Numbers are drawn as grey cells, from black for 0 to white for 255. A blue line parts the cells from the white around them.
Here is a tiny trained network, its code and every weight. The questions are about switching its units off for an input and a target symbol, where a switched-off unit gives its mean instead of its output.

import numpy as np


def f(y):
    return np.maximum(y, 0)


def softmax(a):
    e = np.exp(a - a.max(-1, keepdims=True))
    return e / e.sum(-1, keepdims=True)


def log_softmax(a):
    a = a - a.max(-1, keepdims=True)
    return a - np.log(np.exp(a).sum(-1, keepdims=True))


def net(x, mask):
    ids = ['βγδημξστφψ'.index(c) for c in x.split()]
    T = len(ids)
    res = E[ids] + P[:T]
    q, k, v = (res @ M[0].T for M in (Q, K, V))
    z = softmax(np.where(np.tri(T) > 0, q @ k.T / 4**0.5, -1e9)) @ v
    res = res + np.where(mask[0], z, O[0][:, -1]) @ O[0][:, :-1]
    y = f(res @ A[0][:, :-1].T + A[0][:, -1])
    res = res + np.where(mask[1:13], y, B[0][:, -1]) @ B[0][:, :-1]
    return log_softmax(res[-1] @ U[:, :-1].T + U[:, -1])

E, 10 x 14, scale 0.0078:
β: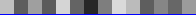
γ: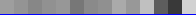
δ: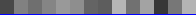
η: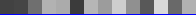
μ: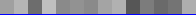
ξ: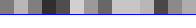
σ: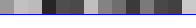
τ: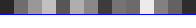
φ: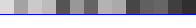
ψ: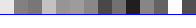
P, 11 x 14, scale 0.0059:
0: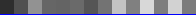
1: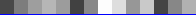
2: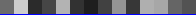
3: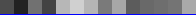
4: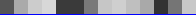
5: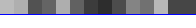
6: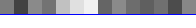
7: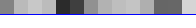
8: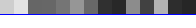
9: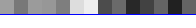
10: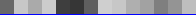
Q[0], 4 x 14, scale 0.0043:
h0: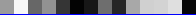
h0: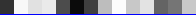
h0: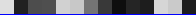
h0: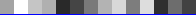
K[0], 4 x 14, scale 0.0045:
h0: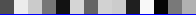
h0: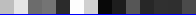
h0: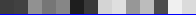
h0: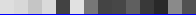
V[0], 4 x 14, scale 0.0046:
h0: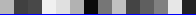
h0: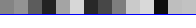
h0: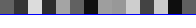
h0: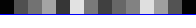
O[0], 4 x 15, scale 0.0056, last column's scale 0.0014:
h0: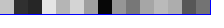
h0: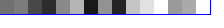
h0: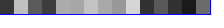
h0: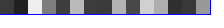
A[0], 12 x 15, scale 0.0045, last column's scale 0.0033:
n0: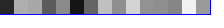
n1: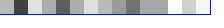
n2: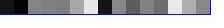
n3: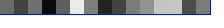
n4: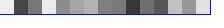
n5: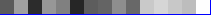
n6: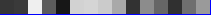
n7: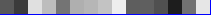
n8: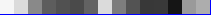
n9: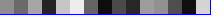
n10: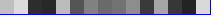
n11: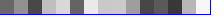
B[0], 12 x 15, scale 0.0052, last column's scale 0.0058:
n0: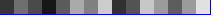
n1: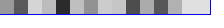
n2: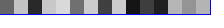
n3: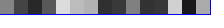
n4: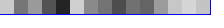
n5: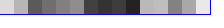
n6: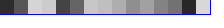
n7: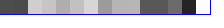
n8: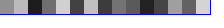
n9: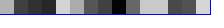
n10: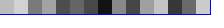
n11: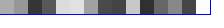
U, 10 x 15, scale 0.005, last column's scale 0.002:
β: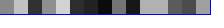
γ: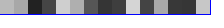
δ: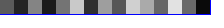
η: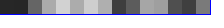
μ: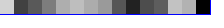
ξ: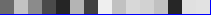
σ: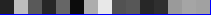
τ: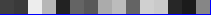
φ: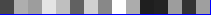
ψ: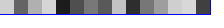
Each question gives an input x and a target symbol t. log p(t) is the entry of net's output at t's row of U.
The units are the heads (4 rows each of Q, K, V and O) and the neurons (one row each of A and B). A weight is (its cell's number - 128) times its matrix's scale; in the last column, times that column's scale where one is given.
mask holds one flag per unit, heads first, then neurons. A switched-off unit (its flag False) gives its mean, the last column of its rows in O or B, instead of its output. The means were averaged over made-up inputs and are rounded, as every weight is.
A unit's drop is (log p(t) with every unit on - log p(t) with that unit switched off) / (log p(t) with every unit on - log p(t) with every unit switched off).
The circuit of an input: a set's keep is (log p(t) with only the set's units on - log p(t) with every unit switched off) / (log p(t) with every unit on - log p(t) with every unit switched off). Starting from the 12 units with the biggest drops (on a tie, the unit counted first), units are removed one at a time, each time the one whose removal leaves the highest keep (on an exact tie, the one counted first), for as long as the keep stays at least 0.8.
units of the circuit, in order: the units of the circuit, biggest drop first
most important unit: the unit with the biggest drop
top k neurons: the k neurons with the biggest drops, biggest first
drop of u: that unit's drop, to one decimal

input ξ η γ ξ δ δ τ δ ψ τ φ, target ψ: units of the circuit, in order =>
h0, n4
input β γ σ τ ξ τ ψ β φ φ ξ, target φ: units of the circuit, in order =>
h0, n7
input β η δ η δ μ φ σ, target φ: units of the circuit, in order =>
h0, n7, n5
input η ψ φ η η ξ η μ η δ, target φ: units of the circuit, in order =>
h0, n7
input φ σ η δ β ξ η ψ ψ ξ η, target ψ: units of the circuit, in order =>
h0, n1
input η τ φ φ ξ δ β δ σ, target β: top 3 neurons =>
n10, n11, n7
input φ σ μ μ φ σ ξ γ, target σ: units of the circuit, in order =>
h0, n8
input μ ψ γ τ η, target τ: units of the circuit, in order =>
h0, n6
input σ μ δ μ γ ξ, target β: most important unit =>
n11
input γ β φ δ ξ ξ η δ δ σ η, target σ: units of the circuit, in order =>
h0, n0
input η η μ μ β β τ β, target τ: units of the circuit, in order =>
h0, n11, n7
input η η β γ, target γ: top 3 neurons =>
n11, n1, n6
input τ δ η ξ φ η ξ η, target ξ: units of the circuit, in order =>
h0, n0, n3
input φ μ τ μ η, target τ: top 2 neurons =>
n8, n6
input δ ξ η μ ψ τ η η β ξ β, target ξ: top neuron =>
n0
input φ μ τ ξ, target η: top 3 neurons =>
n9, n6, n3
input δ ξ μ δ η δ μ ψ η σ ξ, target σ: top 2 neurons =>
n8, n0
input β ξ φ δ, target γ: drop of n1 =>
0.2
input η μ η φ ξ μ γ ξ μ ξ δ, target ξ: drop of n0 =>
0.3
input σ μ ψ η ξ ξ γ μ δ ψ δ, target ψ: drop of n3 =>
0.0
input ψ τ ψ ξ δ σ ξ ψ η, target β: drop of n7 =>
0.2
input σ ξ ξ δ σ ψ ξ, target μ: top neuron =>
n2
